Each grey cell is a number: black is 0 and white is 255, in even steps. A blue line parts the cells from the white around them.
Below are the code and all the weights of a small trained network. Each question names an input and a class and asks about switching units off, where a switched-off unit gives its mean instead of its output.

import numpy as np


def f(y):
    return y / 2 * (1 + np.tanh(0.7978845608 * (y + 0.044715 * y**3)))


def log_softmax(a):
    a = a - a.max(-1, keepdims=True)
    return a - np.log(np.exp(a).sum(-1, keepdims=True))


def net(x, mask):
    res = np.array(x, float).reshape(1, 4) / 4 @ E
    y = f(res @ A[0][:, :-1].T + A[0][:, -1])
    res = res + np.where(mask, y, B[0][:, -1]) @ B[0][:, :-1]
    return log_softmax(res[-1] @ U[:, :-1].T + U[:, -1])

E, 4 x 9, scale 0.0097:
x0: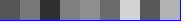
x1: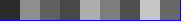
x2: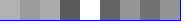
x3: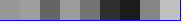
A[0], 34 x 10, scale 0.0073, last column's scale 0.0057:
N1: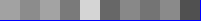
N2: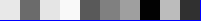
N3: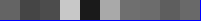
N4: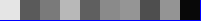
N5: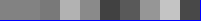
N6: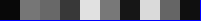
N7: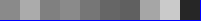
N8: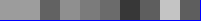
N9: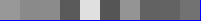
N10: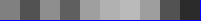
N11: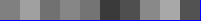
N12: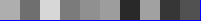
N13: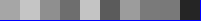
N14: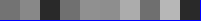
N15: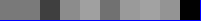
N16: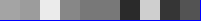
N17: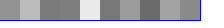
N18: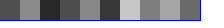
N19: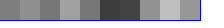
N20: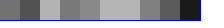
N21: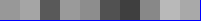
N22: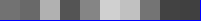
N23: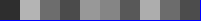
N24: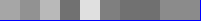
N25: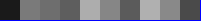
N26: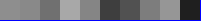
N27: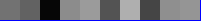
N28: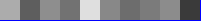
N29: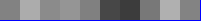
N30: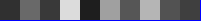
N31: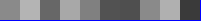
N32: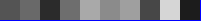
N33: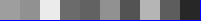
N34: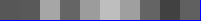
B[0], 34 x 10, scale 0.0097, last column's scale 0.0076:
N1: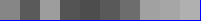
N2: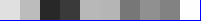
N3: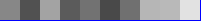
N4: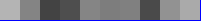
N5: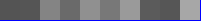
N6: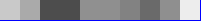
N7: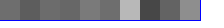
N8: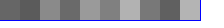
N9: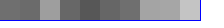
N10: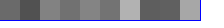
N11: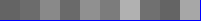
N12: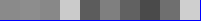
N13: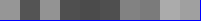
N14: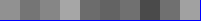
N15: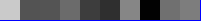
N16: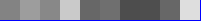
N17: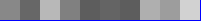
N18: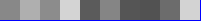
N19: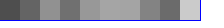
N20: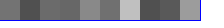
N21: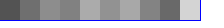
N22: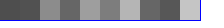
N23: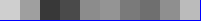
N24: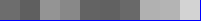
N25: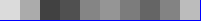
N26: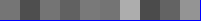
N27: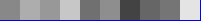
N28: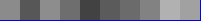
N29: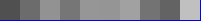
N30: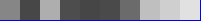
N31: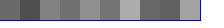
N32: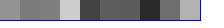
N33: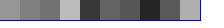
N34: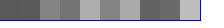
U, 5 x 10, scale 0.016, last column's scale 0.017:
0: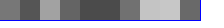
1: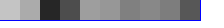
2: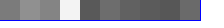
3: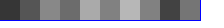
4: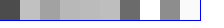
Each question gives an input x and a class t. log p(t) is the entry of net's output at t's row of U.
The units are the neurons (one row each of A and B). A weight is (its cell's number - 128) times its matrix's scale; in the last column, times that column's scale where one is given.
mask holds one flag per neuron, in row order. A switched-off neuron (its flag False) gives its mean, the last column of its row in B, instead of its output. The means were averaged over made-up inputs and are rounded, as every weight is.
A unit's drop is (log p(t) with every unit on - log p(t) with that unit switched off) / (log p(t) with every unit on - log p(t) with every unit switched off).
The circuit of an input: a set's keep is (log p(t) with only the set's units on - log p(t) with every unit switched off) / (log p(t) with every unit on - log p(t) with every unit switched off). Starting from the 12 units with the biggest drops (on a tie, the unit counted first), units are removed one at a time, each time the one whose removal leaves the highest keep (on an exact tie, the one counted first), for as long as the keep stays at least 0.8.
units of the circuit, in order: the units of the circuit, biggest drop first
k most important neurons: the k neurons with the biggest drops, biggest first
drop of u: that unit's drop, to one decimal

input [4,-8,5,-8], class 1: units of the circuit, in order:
N2
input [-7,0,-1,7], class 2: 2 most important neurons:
N16, N12
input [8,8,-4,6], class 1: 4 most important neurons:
N6, N25, N23, N16
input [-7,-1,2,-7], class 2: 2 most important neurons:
N12, N33
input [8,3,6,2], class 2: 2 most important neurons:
N18, N32
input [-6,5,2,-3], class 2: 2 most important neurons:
N16, N2
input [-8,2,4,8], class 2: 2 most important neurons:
N16, N12
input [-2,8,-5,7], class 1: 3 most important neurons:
N6, N23, N25
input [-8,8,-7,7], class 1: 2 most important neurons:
N6, N23
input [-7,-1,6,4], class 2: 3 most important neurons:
N16, N12, N33
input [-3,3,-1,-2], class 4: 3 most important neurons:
N2, N4, N32
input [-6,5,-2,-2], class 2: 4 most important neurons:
N16, N2, N12, N33
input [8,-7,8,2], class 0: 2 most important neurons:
N17, N1
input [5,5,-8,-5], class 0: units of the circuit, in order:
N30
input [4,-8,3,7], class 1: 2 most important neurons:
N2, N4
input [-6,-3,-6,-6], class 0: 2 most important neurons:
N3, N30
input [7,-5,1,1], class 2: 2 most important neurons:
N27, N32
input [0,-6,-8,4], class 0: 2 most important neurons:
N30, N3
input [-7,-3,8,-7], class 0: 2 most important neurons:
N24, N1
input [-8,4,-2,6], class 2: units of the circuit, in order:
N16
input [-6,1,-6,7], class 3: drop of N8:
0.1
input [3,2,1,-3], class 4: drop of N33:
0.2
